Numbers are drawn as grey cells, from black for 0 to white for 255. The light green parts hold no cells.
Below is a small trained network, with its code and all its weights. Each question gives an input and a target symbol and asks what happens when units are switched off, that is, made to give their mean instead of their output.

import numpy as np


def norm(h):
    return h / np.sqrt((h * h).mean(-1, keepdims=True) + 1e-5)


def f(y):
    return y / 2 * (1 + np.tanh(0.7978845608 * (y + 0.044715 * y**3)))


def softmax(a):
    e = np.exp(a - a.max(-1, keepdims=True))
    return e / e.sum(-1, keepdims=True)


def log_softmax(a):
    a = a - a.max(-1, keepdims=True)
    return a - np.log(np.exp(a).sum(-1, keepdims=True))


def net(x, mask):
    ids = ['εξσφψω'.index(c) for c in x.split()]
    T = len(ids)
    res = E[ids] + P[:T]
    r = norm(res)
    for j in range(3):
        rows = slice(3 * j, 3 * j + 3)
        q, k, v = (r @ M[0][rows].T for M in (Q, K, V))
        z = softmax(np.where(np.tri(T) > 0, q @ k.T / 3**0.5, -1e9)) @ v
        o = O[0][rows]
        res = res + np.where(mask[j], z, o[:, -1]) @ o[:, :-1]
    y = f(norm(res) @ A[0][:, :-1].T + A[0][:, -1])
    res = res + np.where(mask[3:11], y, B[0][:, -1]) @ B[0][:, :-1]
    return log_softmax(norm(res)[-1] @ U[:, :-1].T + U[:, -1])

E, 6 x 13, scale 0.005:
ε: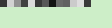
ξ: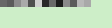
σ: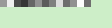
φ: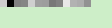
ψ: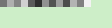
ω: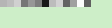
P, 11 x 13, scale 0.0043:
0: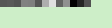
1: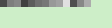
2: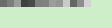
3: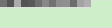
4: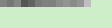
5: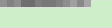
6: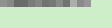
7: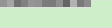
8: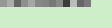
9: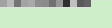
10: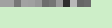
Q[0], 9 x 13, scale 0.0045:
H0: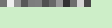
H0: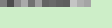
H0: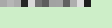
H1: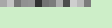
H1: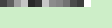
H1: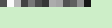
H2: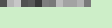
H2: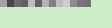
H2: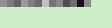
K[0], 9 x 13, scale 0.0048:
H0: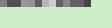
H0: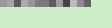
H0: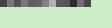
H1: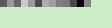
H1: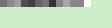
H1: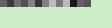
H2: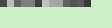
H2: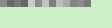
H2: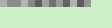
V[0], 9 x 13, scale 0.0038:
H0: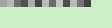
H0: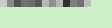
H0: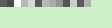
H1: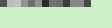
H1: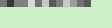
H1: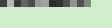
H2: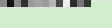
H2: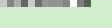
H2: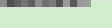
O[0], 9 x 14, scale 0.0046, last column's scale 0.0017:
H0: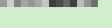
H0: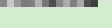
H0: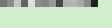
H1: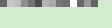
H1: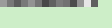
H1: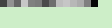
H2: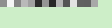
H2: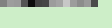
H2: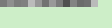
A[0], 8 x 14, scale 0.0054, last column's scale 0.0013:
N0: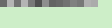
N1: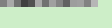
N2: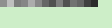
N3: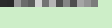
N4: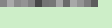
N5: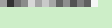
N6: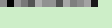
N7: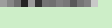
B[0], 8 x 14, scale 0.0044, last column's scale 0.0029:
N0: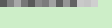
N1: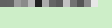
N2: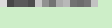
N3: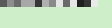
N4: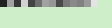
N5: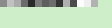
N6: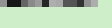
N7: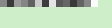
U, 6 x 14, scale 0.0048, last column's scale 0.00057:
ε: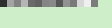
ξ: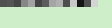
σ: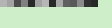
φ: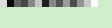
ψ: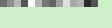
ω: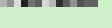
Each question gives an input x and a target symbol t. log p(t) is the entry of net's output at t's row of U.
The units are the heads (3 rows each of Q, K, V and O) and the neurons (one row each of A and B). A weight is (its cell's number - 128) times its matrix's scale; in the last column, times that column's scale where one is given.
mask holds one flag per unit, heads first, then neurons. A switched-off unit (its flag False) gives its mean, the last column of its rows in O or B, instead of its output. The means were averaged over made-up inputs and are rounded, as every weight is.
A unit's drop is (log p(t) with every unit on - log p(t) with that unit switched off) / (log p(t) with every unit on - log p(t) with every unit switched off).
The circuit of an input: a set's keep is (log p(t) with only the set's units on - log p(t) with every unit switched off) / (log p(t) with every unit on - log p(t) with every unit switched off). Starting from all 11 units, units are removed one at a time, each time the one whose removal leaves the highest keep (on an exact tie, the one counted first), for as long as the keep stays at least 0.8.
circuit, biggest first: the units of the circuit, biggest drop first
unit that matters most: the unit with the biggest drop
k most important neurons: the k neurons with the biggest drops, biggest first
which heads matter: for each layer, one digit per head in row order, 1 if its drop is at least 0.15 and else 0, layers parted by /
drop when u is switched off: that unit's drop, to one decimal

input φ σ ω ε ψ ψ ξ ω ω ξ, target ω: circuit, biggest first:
(H1)
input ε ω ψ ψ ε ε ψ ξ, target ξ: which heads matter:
001
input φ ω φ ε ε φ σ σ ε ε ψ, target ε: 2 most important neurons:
(N0, N7)
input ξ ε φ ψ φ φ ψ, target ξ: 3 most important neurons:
(N3, N6, N5)
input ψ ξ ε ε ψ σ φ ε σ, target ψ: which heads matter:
100
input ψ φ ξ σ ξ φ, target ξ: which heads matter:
101
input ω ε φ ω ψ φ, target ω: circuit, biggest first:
(H2, H1)
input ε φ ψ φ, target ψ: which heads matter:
101
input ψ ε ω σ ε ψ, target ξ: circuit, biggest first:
(H2, N3)
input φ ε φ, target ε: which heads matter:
001
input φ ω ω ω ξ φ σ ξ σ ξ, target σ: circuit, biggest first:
(H0, N7)
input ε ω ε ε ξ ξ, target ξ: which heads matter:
000
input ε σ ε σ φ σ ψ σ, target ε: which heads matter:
010
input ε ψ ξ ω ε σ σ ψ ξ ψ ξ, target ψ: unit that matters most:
H0
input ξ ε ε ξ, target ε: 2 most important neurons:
(N0, N7)
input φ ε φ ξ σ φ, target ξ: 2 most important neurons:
(N5, N4)
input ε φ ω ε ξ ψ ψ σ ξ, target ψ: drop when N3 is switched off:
0.2
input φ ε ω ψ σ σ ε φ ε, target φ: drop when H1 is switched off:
0.4
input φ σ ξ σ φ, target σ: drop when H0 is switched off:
0.4
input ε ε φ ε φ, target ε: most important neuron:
(N2)
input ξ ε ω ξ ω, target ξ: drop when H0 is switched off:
0.5
